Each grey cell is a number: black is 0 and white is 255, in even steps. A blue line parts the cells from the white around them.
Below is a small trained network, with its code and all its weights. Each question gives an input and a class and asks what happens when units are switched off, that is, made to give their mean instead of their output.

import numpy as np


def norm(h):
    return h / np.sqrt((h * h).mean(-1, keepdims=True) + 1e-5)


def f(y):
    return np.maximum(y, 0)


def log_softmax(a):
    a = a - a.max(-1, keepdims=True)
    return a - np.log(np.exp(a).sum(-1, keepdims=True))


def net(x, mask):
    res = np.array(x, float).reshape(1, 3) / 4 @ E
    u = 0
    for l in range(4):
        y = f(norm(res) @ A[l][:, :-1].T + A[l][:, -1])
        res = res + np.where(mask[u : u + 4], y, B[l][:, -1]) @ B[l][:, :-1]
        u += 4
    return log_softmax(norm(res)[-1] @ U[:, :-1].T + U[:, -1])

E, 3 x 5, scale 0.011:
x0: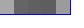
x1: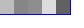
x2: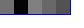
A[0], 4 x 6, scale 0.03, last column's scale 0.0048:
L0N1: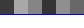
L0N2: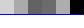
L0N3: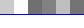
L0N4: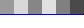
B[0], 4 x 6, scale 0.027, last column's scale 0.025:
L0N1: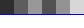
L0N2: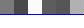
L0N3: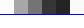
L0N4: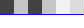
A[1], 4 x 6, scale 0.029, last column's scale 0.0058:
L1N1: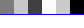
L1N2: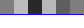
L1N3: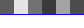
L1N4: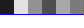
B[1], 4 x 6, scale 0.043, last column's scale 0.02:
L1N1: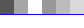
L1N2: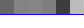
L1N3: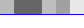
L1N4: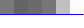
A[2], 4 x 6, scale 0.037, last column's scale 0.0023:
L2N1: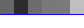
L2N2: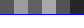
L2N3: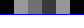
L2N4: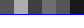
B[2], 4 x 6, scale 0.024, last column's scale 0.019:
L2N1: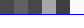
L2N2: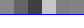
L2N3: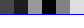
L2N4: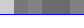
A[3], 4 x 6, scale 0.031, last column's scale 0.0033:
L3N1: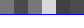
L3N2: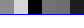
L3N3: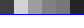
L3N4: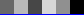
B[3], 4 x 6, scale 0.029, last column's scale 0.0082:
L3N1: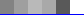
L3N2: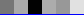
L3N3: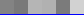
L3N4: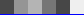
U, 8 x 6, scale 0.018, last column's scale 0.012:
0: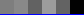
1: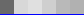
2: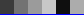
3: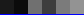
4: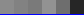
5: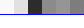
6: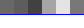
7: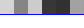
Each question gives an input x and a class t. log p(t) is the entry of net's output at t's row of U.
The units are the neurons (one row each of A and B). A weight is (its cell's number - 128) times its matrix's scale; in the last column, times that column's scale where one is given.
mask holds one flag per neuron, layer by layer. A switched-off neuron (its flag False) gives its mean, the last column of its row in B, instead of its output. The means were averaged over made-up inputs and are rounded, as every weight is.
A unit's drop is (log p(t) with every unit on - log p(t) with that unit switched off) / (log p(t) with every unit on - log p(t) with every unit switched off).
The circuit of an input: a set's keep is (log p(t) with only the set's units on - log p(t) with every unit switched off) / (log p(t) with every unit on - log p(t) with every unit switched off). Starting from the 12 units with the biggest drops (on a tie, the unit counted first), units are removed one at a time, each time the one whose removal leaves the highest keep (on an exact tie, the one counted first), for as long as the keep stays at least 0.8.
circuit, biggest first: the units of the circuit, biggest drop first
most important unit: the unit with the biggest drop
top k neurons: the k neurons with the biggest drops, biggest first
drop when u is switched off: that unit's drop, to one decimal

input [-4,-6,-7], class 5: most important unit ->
L0N3
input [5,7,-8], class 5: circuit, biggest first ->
L0N3; L0N4
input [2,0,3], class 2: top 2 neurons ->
L0N1; L0N3
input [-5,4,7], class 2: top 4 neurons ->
L0N1; L0N4; L0N3; L1N1
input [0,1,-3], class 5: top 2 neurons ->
L0N3; L0N4
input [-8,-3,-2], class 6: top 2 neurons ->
L0N1; L1N4
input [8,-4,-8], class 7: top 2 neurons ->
L0N2; L0N3
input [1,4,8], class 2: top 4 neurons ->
L0N3; L0N4; L0N1; L1N1
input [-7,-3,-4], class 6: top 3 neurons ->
L0N1; L1N4; L1N3
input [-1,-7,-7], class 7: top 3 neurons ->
L0N3; L0N4; L0N1
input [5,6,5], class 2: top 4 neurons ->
L0N3; L0N4; L0N1; L1N1
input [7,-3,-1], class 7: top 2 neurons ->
L0N4; L1N4
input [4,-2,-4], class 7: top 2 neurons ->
L0N2; L0N3
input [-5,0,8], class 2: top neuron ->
L0N1
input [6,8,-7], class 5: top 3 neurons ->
L0N3; L0N4; L0N2
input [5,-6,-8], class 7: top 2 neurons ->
L0N3; L0N2
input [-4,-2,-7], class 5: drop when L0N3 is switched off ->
0.7
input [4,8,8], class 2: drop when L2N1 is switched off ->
0.0
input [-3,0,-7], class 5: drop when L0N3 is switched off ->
0.8
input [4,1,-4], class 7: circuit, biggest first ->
L0N3
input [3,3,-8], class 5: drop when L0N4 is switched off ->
0.2
